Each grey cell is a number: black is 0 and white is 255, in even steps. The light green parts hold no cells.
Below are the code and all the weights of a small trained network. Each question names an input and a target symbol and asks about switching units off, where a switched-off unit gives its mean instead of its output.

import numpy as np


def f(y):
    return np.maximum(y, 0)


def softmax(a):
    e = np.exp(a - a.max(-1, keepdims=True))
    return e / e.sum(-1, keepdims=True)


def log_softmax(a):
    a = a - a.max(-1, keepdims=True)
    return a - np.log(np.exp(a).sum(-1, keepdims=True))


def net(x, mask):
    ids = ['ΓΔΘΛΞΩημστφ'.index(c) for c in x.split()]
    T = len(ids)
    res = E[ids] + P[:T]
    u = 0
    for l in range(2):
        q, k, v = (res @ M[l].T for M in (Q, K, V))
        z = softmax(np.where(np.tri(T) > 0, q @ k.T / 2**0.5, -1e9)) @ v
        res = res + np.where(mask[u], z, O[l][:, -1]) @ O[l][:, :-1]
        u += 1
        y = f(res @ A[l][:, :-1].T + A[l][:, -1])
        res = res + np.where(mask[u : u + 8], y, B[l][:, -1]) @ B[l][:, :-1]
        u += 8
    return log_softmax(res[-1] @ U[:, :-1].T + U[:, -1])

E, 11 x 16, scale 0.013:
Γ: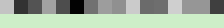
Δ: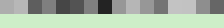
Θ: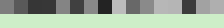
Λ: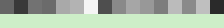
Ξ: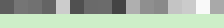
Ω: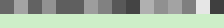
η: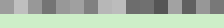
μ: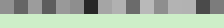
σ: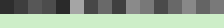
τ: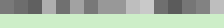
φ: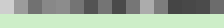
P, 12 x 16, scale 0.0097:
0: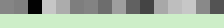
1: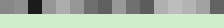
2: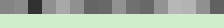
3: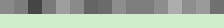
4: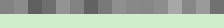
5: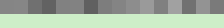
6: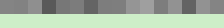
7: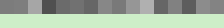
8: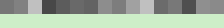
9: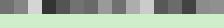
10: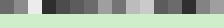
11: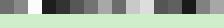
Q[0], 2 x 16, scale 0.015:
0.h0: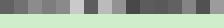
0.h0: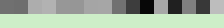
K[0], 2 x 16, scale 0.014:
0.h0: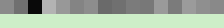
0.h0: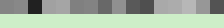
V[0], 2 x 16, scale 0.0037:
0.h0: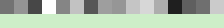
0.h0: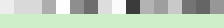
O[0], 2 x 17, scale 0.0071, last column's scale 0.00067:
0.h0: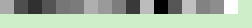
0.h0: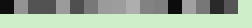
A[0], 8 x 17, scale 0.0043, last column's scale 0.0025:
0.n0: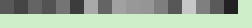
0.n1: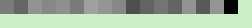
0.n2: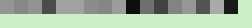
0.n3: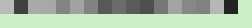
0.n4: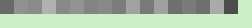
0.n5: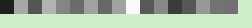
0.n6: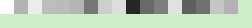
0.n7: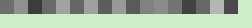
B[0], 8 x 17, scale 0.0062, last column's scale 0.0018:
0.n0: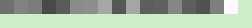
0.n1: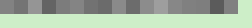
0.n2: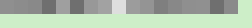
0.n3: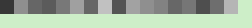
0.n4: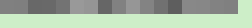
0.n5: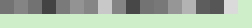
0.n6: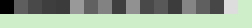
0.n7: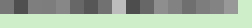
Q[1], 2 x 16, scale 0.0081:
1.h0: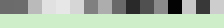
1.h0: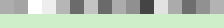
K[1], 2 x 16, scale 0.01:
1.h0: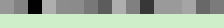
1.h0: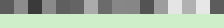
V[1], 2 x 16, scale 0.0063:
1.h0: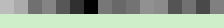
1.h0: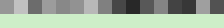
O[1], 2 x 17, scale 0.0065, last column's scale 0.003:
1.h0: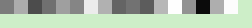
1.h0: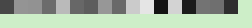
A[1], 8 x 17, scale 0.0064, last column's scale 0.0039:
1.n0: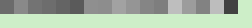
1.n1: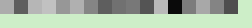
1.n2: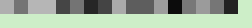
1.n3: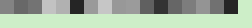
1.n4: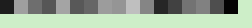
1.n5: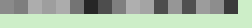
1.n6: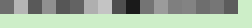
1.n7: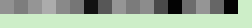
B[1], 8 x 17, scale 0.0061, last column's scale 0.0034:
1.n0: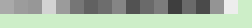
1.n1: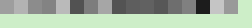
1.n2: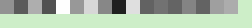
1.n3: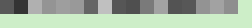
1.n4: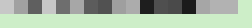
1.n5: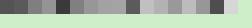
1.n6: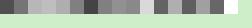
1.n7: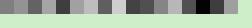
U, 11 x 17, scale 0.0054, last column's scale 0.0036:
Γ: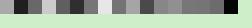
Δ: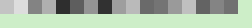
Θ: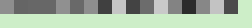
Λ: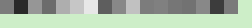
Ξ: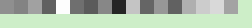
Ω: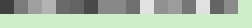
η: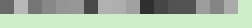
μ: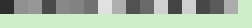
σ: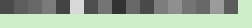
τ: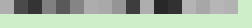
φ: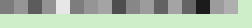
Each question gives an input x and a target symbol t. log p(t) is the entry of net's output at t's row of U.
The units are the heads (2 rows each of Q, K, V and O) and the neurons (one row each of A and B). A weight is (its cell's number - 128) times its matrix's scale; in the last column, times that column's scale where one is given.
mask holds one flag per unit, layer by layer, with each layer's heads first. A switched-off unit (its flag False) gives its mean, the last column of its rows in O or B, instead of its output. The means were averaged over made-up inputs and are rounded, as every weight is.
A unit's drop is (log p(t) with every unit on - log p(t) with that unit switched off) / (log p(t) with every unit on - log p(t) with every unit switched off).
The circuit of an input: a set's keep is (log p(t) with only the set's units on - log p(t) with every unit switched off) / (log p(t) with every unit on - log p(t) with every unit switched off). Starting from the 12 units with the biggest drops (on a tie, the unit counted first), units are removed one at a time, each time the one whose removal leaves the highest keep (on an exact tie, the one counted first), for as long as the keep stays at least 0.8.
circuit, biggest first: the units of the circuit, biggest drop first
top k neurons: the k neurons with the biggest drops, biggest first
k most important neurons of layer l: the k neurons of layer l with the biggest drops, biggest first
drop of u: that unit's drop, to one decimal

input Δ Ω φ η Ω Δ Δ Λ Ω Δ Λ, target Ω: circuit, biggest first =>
[1.h0]
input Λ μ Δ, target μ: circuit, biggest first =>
[0.h0 0.n5]
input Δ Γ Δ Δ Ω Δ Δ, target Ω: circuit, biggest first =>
[1.h0 0.h0 1.n5]
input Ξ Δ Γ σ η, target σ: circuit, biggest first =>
[0.n6 0.h0]
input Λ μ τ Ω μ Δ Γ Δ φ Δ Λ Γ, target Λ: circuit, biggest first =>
[0.h0 1.h0 1.n2 1.n7]
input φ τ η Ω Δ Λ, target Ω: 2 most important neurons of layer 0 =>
[0.n0 0.n6]
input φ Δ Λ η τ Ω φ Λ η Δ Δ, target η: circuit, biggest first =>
[0.h0 1.n4]
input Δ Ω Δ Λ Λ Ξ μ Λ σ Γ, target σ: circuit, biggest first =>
[0.h0 0.n6]
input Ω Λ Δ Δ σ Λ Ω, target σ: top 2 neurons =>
[0.n6 0.n3]
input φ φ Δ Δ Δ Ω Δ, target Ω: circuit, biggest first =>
[1.h0 1.n5]
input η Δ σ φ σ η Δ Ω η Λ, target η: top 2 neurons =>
[1.n4 0.n0]
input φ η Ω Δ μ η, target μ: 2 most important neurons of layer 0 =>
[0.n5 0.n0]
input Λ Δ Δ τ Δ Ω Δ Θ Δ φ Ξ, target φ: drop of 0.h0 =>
0.3
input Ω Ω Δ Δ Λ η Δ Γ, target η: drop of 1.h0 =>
0.2
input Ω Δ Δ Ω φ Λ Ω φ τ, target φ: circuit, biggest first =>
[1.h0]
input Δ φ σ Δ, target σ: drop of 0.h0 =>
1.2
